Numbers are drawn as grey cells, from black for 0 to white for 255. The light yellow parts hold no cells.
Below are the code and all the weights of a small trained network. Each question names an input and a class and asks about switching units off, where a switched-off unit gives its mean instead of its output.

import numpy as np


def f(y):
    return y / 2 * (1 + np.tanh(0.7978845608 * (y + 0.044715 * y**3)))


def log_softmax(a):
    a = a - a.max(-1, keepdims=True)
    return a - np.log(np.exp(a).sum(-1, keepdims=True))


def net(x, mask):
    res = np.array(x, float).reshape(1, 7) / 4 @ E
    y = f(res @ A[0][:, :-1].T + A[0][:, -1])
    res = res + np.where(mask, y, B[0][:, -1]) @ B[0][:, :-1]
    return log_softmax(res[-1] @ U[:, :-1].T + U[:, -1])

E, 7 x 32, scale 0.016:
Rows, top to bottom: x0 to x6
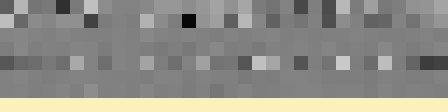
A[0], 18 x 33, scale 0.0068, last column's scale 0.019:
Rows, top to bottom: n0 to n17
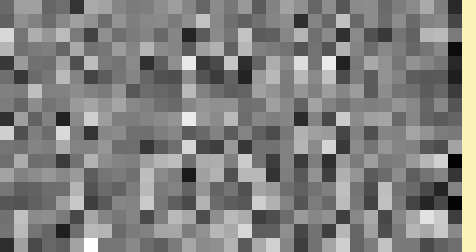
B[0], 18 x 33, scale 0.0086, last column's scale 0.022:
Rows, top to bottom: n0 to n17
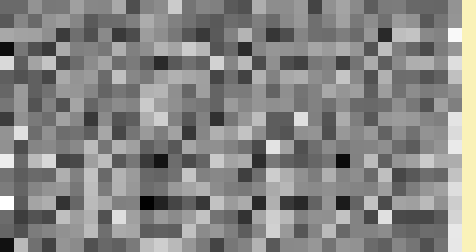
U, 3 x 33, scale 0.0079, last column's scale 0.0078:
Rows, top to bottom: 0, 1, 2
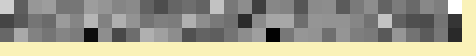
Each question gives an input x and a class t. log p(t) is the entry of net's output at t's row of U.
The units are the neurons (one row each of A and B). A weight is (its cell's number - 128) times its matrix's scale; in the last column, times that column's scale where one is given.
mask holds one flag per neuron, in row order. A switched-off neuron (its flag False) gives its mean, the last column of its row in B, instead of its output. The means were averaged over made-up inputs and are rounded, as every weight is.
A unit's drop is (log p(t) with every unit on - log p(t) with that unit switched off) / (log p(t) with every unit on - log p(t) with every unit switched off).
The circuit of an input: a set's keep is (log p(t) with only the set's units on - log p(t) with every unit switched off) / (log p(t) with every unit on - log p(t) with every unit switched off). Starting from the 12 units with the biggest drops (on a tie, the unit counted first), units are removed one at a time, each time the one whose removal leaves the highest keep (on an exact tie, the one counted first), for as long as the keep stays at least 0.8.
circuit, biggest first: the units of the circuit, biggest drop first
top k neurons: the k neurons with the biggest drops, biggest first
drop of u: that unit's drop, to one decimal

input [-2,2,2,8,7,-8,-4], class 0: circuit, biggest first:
n14
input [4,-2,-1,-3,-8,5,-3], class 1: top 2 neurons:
n15, n14
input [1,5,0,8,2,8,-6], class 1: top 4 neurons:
n4, n12, n11, n3
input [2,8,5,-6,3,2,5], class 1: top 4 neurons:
n3, n12, n4, n9
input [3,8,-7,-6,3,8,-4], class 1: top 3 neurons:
n3, n12, n4
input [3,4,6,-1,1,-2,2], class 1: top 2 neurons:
n14, n4
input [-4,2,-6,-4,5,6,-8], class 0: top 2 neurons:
n14, n15
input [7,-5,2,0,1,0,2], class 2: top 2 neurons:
n8, n17
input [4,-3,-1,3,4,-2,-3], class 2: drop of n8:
0.1
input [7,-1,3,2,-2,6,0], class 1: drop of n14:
0.1
